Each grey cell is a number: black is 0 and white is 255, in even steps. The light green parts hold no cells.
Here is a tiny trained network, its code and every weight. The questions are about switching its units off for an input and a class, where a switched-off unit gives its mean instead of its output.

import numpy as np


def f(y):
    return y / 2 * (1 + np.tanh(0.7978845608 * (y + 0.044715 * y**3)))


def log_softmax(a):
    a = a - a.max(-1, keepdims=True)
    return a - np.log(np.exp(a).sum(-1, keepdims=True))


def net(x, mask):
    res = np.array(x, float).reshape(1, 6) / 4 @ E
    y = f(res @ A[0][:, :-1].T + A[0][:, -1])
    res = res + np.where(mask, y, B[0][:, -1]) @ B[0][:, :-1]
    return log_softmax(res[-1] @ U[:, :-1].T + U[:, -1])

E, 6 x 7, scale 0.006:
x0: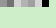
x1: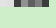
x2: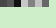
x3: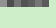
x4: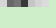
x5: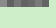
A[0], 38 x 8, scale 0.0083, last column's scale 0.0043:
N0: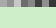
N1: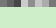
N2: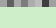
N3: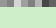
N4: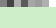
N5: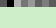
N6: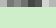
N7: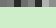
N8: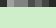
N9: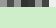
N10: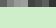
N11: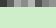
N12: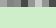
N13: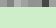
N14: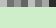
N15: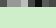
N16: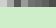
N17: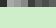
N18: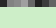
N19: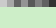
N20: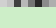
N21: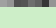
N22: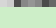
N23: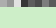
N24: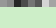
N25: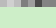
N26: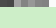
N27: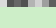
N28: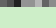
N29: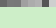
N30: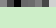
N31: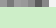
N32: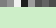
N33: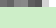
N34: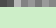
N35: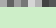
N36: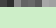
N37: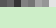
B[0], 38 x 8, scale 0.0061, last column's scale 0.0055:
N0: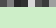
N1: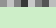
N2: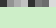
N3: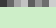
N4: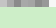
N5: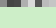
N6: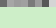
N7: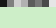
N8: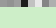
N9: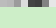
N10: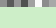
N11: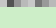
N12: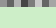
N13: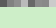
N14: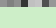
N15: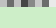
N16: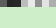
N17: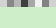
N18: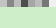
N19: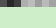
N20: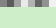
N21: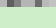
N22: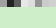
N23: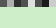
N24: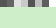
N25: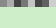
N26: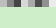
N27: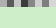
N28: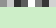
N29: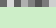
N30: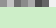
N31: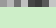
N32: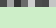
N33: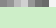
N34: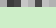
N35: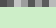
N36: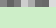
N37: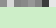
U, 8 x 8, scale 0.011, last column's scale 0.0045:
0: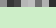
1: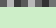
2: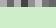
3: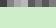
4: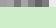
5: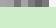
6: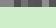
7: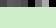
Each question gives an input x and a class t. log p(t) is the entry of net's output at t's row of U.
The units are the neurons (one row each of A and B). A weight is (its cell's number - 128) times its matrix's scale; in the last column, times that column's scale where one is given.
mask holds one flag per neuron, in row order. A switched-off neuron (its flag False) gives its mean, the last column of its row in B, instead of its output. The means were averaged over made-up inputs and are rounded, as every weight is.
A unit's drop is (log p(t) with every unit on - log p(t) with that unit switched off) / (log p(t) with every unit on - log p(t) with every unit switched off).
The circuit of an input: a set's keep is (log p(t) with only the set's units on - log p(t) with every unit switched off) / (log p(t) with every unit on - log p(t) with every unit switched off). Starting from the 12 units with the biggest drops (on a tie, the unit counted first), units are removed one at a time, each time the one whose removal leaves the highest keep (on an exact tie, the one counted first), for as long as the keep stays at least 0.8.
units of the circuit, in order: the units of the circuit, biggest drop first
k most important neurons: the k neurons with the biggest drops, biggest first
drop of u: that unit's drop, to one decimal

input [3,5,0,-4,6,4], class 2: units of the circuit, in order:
N27
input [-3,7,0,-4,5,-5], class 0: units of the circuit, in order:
N22, N16
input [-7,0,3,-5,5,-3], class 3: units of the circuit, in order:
N24, N7
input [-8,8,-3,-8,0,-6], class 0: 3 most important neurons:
N22, N16, N20
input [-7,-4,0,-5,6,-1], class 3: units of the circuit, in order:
N24, N7
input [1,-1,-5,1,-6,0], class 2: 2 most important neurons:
N15, N17
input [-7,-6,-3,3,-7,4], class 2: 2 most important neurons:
N15, N18
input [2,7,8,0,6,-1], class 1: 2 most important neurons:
N28, N1
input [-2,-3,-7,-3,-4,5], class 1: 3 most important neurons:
N23, N32, N0
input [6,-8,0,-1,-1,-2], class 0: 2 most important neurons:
N5, N34
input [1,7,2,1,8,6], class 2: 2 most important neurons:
N27, N12
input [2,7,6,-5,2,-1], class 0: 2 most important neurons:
N22, N16
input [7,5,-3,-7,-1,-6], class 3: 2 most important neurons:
N3, N2
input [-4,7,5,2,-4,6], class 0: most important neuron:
N16
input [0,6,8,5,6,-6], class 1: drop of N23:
-0.1
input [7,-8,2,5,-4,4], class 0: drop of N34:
0.2
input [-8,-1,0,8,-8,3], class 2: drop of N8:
0.1
